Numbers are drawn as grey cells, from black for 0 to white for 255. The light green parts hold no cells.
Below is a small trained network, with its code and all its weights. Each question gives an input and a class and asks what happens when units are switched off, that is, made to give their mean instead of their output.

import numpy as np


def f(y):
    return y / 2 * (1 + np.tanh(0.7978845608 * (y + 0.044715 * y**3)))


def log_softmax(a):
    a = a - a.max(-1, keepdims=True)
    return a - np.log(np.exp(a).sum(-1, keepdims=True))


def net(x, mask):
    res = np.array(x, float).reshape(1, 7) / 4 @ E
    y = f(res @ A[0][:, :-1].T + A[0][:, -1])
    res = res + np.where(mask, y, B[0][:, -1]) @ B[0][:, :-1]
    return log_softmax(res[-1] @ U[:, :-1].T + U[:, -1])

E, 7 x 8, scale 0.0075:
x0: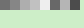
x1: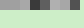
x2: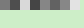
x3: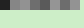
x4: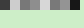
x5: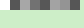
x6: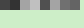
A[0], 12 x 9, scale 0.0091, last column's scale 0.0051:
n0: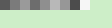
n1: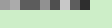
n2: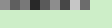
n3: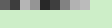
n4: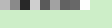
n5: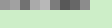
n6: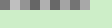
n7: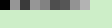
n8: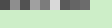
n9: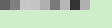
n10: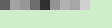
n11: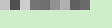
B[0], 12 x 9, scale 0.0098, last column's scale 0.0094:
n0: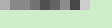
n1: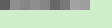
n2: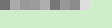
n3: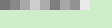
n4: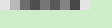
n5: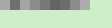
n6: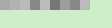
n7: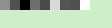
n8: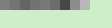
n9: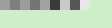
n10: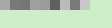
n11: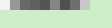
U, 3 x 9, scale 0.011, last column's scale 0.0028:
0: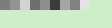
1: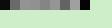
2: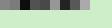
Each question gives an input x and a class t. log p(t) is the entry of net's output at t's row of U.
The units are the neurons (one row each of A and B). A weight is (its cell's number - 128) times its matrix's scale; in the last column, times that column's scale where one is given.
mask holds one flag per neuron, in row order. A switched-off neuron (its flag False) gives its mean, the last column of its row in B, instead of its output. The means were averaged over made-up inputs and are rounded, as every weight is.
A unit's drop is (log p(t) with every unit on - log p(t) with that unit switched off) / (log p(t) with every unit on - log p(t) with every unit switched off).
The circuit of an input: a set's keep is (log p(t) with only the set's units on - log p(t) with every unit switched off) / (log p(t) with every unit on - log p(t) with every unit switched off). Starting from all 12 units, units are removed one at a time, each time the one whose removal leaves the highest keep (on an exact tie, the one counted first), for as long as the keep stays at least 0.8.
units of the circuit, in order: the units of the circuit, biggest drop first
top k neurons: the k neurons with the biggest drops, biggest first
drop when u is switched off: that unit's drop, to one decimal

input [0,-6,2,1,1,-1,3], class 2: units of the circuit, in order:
n7
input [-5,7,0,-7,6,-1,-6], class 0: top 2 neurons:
n7, n6
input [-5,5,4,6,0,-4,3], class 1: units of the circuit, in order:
n4, n11
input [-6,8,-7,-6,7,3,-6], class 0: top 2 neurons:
n7, n6
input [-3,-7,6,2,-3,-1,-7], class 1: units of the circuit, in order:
n4, n9, n11
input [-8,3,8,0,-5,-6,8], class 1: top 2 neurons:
n4, n9
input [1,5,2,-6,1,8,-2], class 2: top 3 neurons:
n11, n3, n2
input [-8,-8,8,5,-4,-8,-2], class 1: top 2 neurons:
n3, n2
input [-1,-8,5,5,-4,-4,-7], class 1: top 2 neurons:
n3, n4
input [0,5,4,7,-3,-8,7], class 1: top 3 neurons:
n3, n4, n11
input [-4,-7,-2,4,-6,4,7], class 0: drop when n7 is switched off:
0.1
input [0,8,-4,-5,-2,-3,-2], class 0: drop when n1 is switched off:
0.1
